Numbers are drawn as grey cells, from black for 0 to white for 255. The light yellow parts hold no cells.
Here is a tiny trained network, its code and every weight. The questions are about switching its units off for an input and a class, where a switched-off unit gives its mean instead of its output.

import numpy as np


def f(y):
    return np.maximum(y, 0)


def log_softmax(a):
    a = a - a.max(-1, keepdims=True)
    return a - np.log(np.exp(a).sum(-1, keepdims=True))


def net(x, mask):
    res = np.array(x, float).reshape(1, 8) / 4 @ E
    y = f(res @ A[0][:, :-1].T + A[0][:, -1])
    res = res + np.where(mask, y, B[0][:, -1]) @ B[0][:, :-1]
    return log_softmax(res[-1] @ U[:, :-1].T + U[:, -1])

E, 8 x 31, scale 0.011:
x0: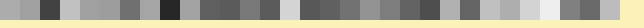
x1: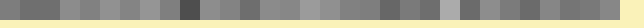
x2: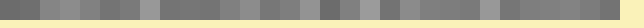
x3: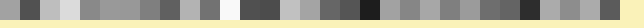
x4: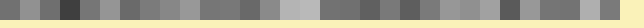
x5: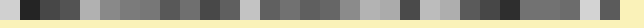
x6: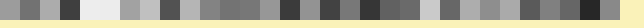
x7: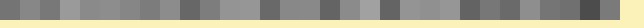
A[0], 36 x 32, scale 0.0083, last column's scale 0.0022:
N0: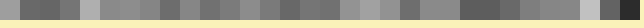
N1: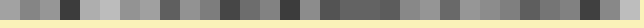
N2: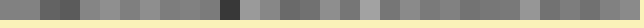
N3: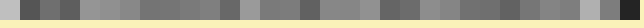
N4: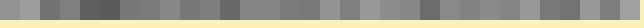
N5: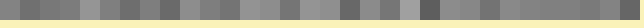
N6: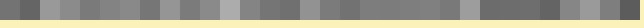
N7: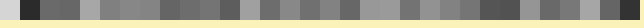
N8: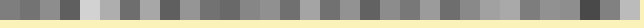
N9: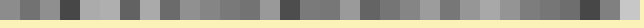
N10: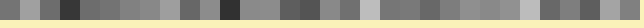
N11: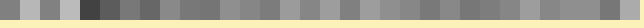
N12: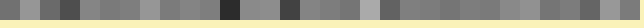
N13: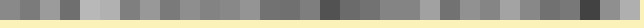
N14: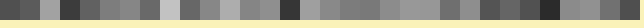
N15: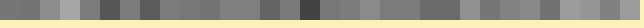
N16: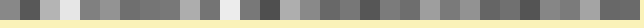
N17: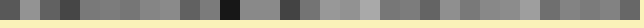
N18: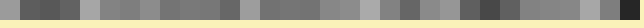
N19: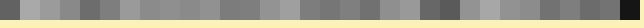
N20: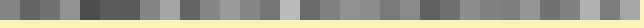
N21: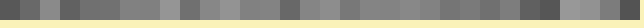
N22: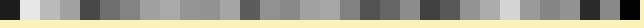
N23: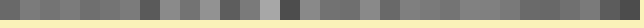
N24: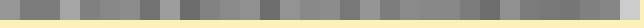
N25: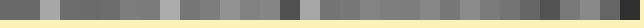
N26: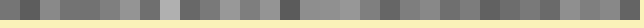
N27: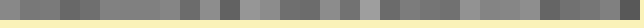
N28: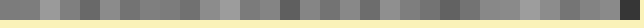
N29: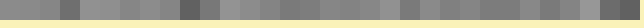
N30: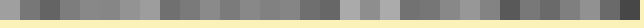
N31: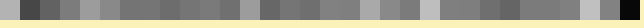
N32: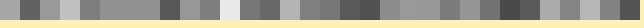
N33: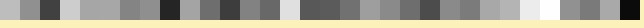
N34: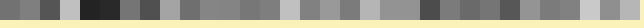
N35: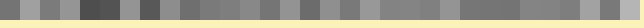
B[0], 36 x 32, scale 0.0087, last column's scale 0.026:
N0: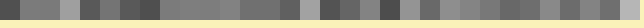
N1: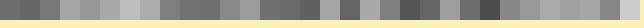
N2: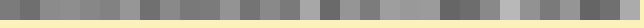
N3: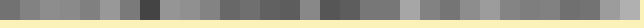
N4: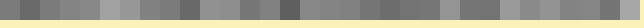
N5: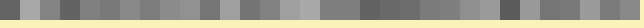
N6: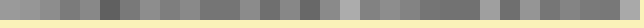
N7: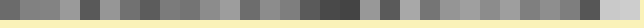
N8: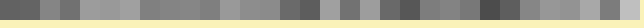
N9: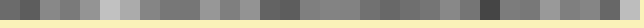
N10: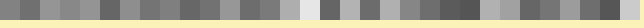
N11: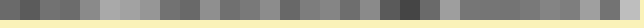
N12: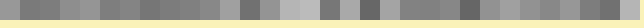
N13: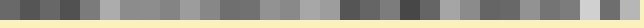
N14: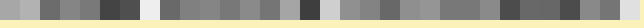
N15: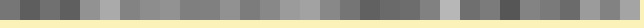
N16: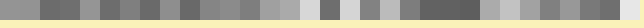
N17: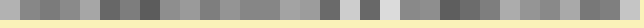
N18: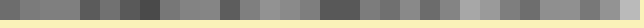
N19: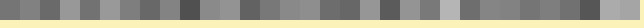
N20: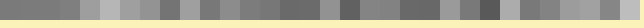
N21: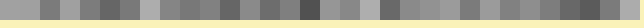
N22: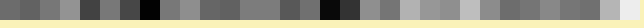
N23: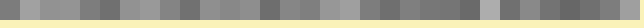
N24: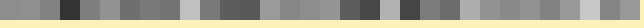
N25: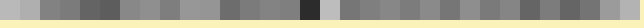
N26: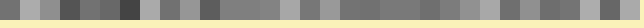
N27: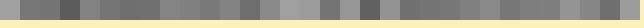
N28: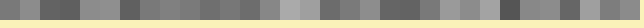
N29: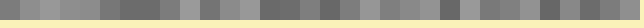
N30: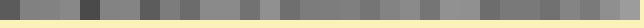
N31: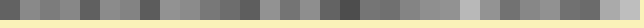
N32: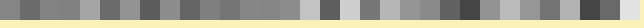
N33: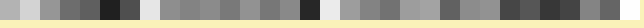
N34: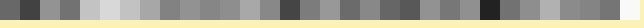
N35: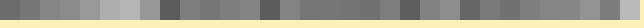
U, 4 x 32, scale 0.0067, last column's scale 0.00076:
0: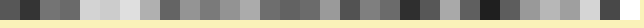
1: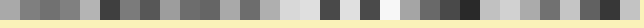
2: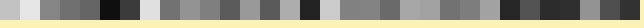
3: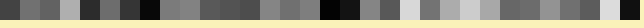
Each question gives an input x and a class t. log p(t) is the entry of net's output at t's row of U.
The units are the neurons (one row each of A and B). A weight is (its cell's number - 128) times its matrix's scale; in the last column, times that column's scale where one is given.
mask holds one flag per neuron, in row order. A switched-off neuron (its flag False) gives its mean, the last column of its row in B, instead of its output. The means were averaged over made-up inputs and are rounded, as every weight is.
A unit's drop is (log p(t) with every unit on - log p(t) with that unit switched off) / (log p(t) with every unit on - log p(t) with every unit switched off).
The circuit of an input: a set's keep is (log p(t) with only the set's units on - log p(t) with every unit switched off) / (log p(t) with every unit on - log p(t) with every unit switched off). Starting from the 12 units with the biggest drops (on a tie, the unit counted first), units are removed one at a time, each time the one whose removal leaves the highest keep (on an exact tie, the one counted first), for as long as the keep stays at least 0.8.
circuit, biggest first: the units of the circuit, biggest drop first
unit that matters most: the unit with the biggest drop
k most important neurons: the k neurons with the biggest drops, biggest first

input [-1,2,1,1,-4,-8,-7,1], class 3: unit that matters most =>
N22
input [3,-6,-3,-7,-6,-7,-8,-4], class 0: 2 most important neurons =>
[N34; N11]
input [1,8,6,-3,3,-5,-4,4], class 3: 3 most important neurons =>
[N22; N1; N8]
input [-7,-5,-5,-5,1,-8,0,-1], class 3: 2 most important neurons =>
[N22; N33]
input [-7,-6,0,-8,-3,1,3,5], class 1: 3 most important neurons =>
[N10; N33; N17]
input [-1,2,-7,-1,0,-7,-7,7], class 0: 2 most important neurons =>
[N34; N11]
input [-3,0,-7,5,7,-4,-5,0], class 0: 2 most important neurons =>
[N34; N10]
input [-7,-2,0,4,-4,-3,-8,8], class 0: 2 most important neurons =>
[N34; N33]
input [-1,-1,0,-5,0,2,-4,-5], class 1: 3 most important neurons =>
[N17; N10; N1]
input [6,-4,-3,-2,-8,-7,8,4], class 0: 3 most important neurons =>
[N1; N8; N13]
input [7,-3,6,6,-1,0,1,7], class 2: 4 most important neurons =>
[N33; N10; N17; N12]
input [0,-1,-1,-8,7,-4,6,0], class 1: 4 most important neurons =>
[N10; N17; N34; N12]
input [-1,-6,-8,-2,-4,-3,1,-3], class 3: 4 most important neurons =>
[N16; N32; N33; N22]
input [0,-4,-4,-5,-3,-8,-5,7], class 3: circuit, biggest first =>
[N22]
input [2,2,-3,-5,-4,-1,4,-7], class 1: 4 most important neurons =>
[N34; N10; N17; N12]
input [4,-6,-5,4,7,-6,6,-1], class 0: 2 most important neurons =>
[N1; N8]
